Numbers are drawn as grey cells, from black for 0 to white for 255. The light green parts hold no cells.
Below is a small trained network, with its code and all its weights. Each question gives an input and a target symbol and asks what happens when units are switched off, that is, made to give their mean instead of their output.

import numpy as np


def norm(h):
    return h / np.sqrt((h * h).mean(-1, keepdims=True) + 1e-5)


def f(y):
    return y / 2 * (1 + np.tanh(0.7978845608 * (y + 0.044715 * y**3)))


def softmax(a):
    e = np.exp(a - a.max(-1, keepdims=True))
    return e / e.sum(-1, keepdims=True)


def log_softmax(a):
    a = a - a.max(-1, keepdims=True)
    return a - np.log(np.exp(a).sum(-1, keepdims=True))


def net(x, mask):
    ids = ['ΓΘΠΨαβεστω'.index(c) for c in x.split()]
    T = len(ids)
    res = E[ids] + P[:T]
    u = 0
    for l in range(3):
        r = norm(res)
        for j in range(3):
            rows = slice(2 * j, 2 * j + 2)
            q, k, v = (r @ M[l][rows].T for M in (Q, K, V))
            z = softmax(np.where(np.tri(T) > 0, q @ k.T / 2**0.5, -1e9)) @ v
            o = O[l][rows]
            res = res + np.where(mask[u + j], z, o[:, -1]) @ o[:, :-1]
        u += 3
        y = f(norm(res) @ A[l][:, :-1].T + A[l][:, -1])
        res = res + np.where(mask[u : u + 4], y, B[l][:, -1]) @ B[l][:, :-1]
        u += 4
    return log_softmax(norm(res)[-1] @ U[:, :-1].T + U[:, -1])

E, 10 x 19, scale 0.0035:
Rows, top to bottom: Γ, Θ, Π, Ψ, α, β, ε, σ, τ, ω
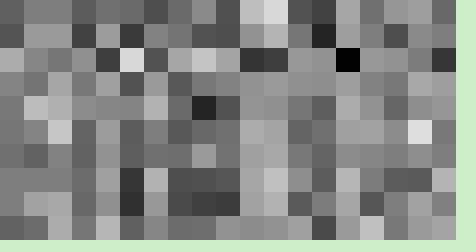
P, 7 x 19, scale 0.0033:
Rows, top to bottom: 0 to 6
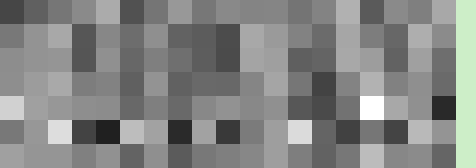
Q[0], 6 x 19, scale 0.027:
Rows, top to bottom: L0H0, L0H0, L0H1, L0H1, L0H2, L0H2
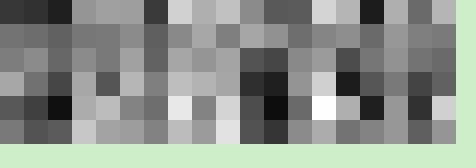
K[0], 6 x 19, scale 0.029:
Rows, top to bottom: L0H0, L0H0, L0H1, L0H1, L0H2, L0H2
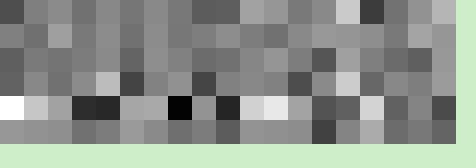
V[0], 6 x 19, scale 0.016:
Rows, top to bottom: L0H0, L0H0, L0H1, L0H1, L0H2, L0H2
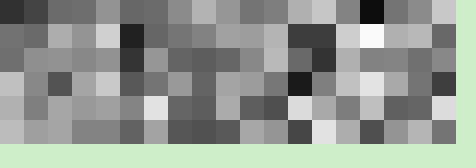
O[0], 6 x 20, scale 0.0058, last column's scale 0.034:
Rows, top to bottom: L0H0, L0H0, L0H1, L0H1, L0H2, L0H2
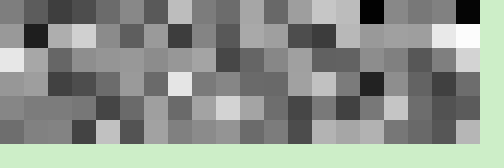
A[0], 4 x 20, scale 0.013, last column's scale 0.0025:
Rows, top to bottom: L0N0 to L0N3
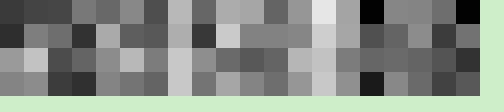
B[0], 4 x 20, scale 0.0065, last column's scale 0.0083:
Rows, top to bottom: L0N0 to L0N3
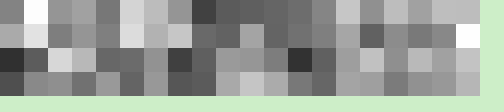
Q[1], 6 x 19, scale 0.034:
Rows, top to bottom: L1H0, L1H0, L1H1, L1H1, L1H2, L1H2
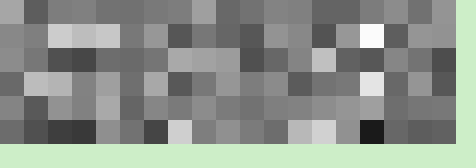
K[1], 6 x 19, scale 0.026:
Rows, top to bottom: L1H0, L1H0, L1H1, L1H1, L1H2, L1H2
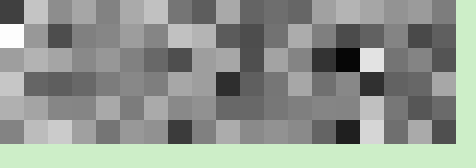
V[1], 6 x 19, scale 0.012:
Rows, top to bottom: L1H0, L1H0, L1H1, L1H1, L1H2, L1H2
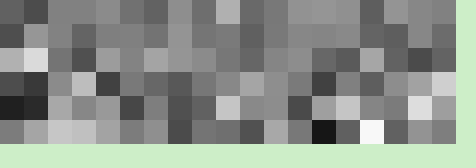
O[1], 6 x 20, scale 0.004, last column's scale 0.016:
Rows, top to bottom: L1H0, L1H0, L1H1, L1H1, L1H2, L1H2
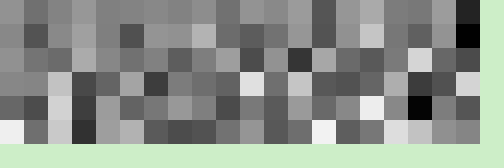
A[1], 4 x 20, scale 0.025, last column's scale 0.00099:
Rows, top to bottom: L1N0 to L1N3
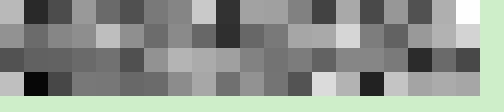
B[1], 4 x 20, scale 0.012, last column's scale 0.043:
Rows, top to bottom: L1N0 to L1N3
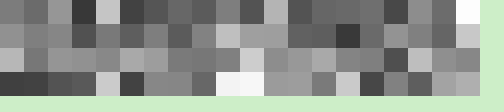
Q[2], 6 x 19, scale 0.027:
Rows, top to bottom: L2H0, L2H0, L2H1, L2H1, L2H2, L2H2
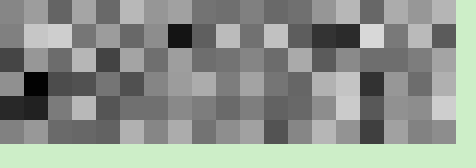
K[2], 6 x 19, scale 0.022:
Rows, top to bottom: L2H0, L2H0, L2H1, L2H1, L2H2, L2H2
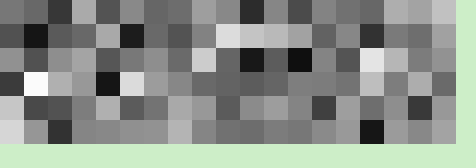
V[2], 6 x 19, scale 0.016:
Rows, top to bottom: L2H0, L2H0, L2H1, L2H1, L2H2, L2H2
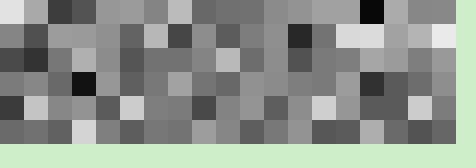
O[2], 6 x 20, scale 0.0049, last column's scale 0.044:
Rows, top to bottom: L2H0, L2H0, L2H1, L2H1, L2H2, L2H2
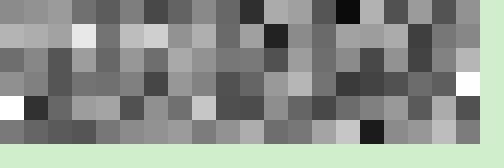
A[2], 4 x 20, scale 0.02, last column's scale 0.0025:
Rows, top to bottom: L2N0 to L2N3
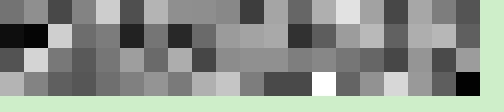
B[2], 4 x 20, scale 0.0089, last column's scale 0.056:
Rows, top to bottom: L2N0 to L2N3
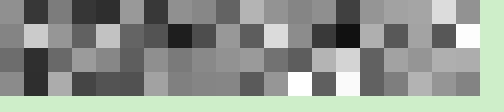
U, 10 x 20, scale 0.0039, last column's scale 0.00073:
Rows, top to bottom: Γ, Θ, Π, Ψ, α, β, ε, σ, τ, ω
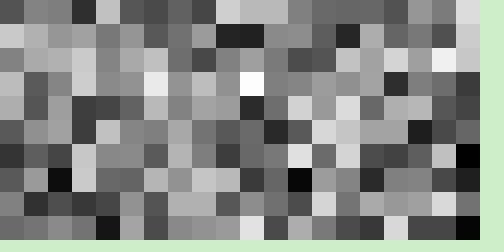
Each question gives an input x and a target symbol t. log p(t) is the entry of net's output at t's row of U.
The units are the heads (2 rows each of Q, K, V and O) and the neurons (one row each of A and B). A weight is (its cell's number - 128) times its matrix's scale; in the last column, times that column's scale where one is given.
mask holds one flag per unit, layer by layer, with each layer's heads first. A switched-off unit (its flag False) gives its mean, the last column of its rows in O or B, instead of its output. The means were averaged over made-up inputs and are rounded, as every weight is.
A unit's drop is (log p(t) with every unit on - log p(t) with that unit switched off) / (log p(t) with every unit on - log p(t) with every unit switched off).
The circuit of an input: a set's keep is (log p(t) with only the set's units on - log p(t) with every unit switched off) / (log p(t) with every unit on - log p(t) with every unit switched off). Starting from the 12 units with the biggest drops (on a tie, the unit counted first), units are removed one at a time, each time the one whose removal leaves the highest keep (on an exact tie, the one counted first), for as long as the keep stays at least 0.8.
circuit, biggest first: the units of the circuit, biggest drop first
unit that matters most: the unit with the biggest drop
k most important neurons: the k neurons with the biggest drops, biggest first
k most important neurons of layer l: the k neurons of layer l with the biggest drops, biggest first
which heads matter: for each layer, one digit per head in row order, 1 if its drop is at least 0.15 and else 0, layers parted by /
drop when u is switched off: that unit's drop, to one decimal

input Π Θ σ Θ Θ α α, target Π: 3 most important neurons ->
L0N0; L1N0; L2N1
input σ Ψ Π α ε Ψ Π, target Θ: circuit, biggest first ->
L0H0; L0H1; L1N3; L1N0
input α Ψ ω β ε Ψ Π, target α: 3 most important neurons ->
L2N3; L1N0; L2N1
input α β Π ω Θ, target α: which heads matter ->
111 / 000 / 000
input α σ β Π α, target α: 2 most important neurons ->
L1N0; L2N3
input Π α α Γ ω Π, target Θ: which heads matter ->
111 / 000 / 001
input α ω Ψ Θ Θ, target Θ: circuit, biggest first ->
L1N3; L0H1
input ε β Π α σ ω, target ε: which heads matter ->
101 / 001 / 000
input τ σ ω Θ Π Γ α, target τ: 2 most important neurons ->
L2N0; L1N0
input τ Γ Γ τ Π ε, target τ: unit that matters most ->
L0H0
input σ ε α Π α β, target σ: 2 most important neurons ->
L1N0; L1N3
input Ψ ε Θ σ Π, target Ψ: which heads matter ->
101 / 001 / 001
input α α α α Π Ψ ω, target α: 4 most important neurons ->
L1N0; L2N3; L2N1; L1N3
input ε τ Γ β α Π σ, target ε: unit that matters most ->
L0H0
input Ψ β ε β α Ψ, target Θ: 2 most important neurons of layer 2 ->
L2N1; L2N2
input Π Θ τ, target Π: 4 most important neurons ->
L0N0; L1N0; L2N1; L0N1
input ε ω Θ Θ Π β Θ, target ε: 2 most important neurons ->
L1N0; L2N1
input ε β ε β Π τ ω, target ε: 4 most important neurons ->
L1N0; L2N1; L1N3; L1N1
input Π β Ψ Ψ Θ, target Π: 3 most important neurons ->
L0N0; L1N0; L2N1
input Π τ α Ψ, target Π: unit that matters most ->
L0N0
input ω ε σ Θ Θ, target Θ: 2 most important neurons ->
L1N3; L1N1
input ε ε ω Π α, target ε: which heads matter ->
101 / 000 / 000
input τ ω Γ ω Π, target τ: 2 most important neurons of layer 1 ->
L1N1; L1N0
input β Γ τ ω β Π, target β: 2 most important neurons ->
L2N1; L0N2
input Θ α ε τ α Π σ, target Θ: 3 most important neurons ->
L1N3; L1N0; L1N1
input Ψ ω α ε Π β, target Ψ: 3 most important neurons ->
L1N0; L1N2; L2N1
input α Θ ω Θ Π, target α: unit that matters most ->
L0H2
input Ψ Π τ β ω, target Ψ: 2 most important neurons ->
L1N0; L1N2
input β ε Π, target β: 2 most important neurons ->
L0N2; L2N1
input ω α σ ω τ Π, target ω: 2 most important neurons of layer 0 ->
L0N2; L0N3
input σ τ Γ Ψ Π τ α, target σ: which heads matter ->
110 / 000 / 000
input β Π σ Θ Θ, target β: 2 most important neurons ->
L2N1; L1N0
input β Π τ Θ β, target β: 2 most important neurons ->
L2N1; L1N0
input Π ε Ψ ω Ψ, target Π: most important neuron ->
L0N0
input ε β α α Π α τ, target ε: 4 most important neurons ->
L1N0; L2N1; L1N3; L1N1
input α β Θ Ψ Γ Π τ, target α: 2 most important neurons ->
L1N0; L2N3
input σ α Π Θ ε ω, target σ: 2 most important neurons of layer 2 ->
L2N1; L2N2
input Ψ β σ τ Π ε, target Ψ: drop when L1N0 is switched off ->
0.7
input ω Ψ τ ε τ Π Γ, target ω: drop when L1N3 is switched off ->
0.1
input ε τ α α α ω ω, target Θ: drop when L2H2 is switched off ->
-0.1
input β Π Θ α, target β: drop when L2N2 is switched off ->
0.1
